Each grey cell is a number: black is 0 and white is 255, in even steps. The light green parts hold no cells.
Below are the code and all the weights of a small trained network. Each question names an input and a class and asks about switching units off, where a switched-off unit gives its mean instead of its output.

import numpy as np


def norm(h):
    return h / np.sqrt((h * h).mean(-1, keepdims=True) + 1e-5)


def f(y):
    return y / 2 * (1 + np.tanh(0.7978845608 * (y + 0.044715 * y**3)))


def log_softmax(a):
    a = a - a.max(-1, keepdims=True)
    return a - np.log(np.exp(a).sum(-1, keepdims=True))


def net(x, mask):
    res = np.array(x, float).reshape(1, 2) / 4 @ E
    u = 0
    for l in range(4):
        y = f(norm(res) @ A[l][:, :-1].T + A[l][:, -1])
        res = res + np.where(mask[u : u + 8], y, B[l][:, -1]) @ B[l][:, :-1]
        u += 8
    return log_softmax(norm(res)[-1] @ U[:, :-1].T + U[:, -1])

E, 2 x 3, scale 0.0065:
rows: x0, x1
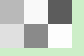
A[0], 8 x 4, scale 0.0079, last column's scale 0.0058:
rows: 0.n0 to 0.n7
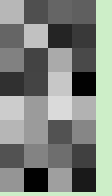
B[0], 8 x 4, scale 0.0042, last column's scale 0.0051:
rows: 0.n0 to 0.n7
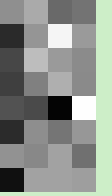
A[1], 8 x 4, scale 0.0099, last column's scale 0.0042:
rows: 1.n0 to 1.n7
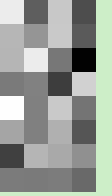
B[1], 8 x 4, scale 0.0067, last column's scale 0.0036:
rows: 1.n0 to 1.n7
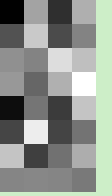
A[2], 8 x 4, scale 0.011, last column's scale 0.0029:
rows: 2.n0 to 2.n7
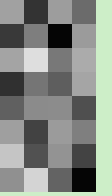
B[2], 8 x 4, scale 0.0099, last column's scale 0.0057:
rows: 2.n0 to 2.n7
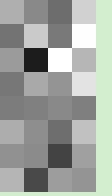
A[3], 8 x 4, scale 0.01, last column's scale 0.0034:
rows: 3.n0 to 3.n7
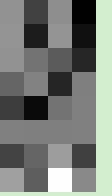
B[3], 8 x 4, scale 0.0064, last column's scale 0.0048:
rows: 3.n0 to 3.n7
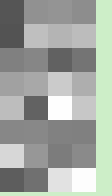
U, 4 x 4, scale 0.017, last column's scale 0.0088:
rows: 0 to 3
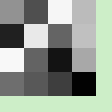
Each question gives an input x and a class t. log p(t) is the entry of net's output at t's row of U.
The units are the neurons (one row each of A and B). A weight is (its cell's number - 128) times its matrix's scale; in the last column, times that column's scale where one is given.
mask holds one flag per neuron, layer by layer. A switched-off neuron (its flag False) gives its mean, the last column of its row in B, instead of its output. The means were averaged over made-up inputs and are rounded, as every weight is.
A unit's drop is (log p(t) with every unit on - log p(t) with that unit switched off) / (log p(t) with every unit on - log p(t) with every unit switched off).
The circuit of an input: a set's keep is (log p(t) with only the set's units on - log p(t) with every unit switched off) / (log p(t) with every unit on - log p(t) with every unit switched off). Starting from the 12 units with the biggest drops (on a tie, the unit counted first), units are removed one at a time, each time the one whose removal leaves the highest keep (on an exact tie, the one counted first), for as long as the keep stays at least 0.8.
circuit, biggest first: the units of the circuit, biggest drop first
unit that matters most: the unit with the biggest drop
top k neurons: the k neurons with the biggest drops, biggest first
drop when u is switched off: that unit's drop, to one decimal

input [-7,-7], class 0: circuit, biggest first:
3.n4
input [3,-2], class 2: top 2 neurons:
1.n6, 0.n4
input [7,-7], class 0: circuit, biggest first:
0.n4, 2.n2, 1.n4, 2.n7
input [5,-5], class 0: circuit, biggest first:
0.n4, 1.n4, 2.n2
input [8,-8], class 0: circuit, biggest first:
0.n4, 2.n2, 1.n4, 2.n7
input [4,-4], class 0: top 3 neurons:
0.n4, 1.n4, 1.n0
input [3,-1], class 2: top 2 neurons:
1.n6, 0.n1
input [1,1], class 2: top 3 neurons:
1.n3, 1.n0, 1.n4
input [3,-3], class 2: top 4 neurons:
1.n6, 0.n1, 0.n4, 1.n4
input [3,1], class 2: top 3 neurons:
1.n3, 0.n4, 2.n6
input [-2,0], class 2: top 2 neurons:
1.n6, 2.n2
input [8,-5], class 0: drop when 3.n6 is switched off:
0.0
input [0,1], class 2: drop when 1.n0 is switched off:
0.1
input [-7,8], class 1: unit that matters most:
1.n0
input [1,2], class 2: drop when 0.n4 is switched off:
1.2
